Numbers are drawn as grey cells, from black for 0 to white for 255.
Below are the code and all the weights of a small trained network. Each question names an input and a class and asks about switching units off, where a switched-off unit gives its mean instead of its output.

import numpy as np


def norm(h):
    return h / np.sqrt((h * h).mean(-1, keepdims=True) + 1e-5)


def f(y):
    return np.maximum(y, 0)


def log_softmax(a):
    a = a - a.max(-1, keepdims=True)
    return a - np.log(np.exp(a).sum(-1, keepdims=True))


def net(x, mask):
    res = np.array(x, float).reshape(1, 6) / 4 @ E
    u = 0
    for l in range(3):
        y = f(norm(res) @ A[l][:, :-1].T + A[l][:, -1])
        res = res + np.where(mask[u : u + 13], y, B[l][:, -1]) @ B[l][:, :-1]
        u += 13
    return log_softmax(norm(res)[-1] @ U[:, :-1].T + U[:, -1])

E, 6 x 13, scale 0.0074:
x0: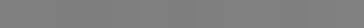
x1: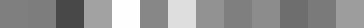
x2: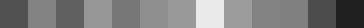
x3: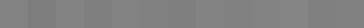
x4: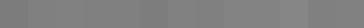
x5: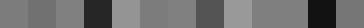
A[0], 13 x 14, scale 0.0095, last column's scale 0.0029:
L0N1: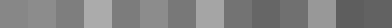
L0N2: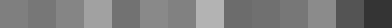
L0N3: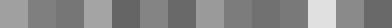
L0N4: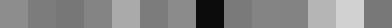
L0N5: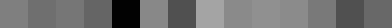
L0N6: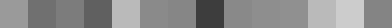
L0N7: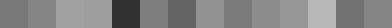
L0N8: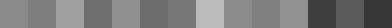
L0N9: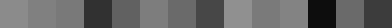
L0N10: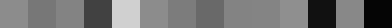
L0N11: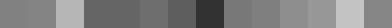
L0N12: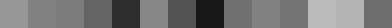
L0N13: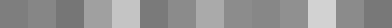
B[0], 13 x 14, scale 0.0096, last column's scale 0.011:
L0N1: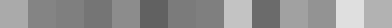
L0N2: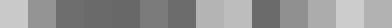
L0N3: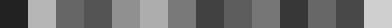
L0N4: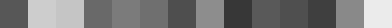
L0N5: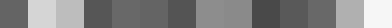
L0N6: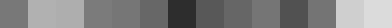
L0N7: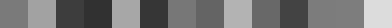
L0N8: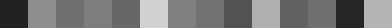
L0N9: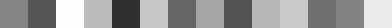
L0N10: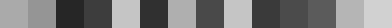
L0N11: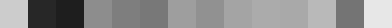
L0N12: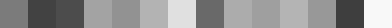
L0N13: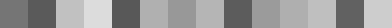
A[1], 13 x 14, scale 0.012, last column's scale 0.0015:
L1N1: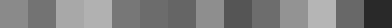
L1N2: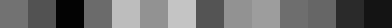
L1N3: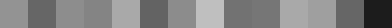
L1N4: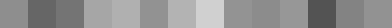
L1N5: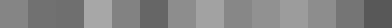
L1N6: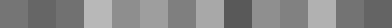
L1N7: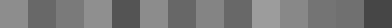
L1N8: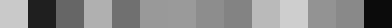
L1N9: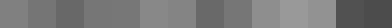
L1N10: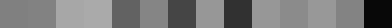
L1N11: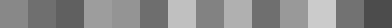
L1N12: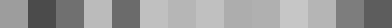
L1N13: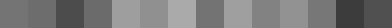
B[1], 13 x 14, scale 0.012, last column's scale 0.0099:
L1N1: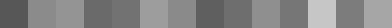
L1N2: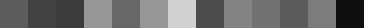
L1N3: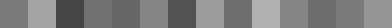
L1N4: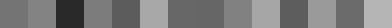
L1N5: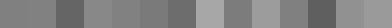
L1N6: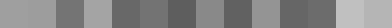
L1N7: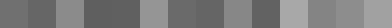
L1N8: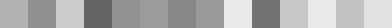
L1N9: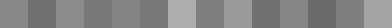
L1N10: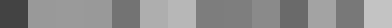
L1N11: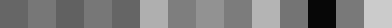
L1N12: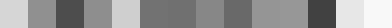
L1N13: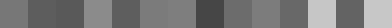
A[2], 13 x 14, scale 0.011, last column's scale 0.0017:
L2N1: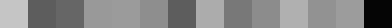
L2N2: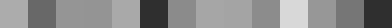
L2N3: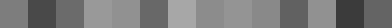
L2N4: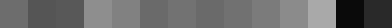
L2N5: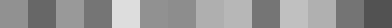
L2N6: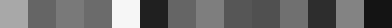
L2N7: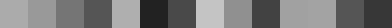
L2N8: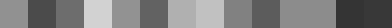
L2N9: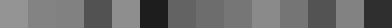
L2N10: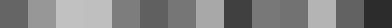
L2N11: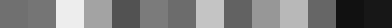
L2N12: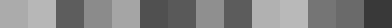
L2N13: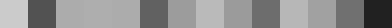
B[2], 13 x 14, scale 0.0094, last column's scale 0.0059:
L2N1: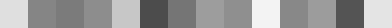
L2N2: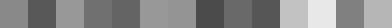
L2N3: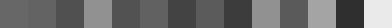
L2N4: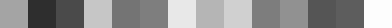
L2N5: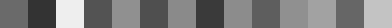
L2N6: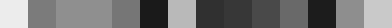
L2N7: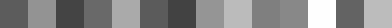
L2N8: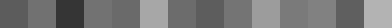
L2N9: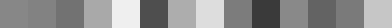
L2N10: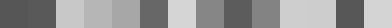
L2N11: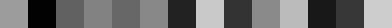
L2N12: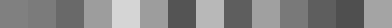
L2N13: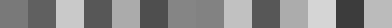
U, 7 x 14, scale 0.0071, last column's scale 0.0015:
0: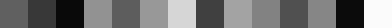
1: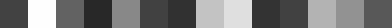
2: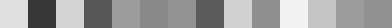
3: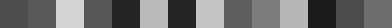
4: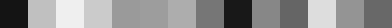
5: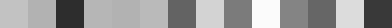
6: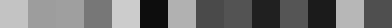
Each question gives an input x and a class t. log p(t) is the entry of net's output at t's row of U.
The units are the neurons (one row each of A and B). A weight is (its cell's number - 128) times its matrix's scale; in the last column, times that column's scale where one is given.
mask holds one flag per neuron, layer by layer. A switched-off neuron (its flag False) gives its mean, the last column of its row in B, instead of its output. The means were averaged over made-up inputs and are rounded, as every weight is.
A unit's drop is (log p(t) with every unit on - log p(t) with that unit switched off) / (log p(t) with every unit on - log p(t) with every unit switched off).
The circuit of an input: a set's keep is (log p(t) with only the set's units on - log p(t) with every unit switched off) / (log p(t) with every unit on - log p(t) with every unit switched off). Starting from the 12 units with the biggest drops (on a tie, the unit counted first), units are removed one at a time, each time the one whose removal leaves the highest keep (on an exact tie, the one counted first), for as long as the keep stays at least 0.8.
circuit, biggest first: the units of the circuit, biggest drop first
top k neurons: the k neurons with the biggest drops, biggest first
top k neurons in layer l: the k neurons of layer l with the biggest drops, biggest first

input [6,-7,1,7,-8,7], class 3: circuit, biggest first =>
[L0N9]
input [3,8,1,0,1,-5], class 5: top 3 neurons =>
[L0N5, L0N13, L1N12]
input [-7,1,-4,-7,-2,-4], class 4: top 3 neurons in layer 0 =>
[L0N4, L0N6, L0N10]
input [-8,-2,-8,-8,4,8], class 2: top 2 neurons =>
[L0N9, L0N11]
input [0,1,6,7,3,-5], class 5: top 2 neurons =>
[L0N4, L0N13]
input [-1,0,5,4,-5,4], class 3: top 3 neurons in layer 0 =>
[L0N9, L0N12, L0N11]
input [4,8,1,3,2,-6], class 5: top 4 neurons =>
[L0N5, L0N13, L1N12, L0N4]
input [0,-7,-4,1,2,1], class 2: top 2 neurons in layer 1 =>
[L1N8, L1N12]
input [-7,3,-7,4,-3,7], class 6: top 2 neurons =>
[L0N10, L0N4]
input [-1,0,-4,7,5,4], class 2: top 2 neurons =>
[L0N11, L0N9]
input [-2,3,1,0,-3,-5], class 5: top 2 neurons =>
[L0N4, L0N5]
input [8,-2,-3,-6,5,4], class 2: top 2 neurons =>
[L0N9, L1N8]
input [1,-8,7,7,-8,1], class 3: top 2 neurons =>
[L0N10, L0N9]
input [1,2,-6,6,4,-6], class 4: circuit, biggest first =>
[L0N4]
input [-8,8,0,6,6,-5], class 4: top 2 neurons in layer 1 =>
[L1N10, L1N1]
